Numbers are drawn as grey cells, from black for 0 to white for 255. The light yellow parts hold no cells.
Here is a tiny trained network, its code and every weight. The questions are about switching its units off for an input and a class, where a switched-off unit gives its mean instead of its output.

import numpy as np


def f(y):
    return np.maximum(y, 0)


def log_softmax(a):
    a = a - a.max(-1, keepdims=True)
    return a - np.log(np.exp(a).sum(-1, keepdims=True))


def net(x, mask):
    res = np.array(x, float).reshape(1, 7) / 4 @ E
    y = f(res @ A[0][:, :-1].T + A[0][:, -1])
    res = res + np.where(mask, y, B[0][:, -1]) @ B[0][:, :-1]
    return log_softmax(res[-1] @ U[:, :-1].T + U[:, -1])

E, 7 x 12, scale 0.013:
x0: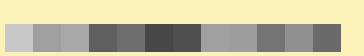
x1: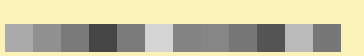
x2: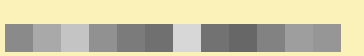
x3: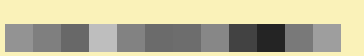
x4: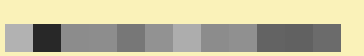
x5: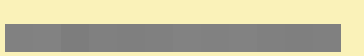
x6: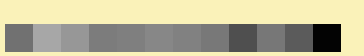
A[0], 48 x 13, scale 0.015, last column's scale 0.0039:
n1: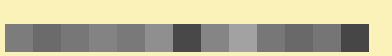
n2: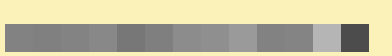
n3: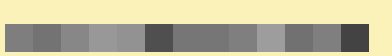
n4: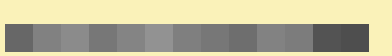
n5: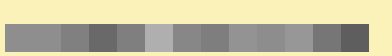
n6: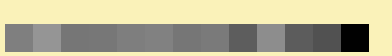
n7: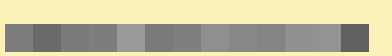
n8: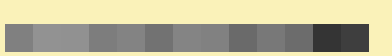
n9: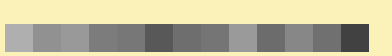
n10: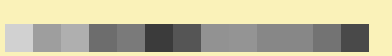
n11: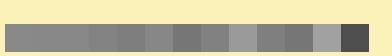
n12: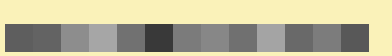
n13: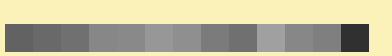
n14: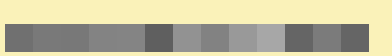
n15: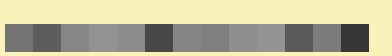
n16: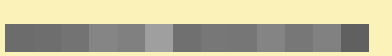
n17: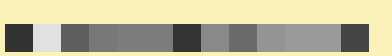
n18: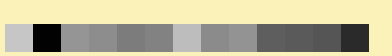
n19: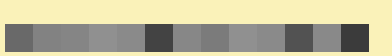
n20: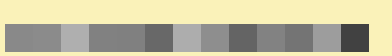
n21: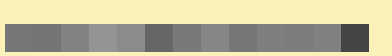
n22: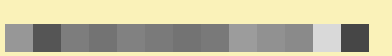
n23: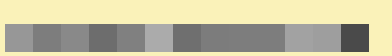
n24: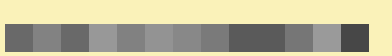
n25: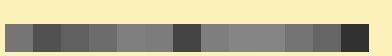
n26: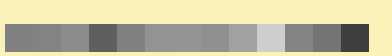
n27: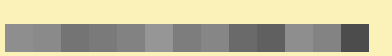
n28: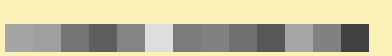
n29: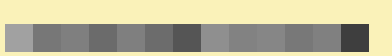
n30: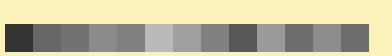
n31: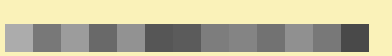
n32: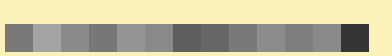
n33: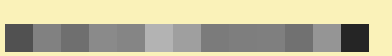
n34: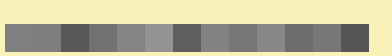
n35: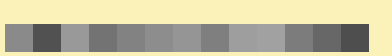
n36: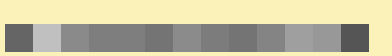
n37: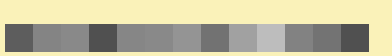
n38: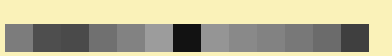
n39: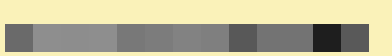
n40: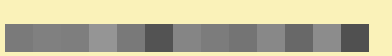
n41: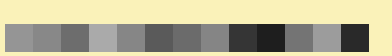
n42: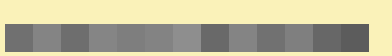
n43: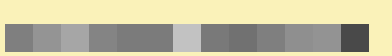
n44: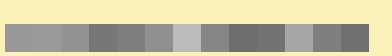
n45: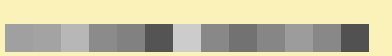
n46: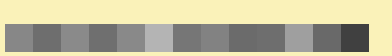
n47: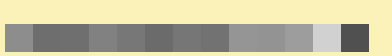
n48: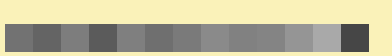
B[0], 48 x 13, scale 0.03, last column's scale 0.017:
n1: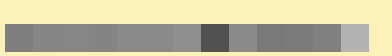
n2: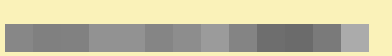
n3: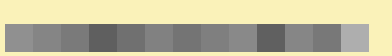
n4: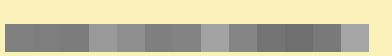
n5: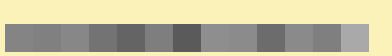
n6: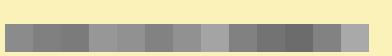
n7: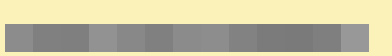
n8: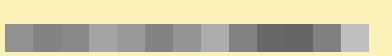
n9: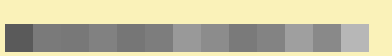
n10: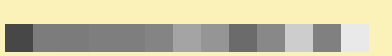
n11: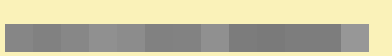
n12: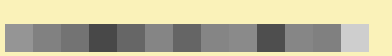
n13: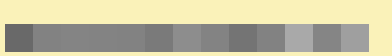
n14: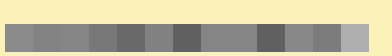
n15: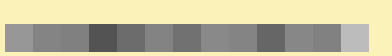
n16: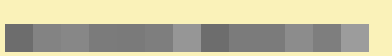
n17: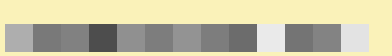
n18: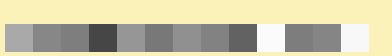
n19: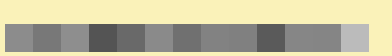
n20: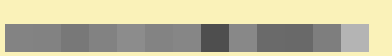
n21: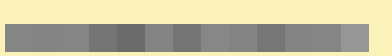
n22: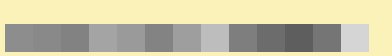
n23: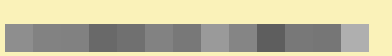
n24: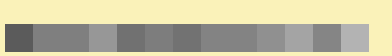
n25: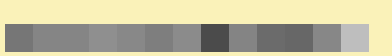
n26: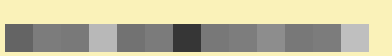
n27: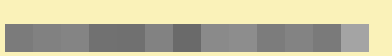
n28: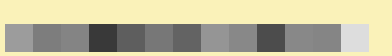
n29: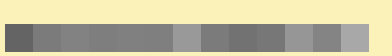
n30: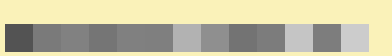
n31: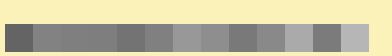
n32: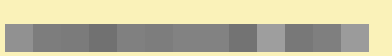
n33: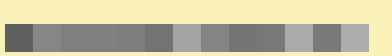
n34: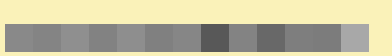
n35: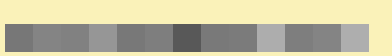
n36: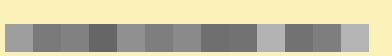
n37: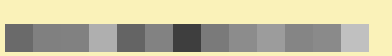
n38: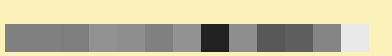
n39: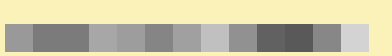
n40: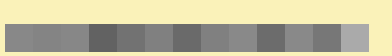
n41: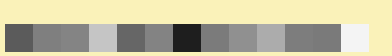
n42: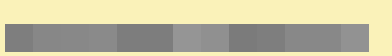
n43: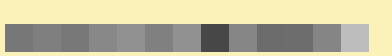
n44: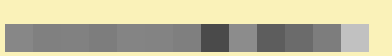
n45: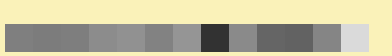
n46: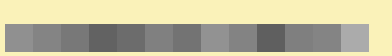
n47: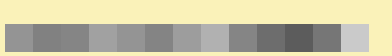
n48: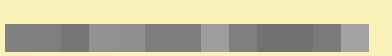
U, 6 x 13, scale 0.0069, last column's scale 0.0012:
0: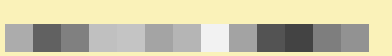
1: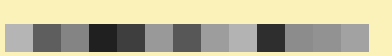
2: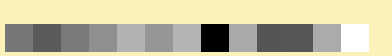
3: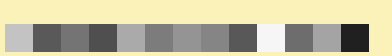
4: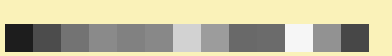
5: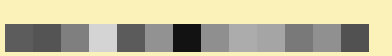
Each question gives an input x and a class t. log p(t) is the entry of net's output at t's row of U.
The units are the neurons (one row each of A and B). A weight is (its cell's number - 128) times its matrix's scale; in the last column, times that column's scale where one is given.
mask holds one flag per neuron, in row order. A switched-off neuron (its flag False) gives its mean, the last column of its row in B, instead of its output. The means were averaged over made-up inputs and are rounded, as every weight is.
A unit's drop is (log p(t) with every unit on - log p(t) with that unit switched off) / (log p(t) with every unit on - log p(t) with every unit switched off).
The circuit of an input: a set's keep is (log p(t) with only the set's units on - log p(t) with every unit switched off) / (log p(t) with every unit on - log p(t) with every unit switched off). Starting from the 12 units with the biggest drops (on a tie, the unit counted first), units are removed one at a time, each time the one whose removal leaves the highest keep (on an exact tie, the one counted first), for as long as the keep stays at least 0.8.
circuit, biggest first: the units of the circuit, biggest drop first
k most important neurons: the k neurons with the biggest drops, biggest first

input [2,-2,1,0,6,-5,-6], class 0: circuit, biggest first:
n22
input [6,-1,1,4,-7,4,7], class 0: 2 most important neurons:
n39, n18
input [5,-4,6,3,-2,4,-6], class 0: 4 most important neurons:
n47, n22, n38, n2
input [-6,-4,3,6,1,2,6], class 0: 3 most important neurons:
n39, n10, n8
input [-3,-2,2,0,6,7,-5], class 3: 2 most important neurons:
n18, n39
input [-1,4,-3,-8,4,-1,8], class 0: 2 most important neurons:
n39, n41
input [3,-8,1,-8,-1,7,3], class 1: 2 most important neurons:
n12, n41
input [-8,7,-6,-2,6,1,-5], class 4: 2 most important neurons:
n30, n33
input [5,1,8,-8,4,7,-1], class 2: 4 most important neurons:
n45, n41, n43, n44
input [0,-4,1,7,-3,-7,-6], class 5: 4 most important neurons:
n41, n39, n24, n8
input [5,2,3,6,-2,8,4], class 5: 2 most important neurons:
n41, n30
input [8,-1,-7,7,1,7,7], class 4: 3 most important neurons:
n10, n31, n9
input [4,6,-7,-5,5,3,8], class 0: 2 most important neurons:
n39, n8
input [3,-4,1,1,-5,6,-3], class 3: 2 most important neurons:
n17, n28
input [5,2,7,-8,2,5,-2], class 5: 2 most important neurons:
n26, n37
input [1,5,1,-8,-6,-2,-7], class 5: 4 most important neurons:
n37, n26, n39, n5
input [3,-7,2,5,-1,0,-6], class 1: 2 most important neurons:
n12, n19
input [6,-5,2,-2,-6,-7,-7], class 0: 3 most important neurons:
n47, n18, n22
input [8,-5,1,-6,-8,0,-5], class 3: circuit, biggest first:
n17
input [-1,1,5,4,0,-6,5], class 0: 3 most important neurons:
n39, n38, n8
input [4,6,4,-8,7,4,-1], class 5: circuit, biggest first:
n26
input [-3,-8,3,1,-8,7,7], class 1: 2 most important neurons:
n12, n18
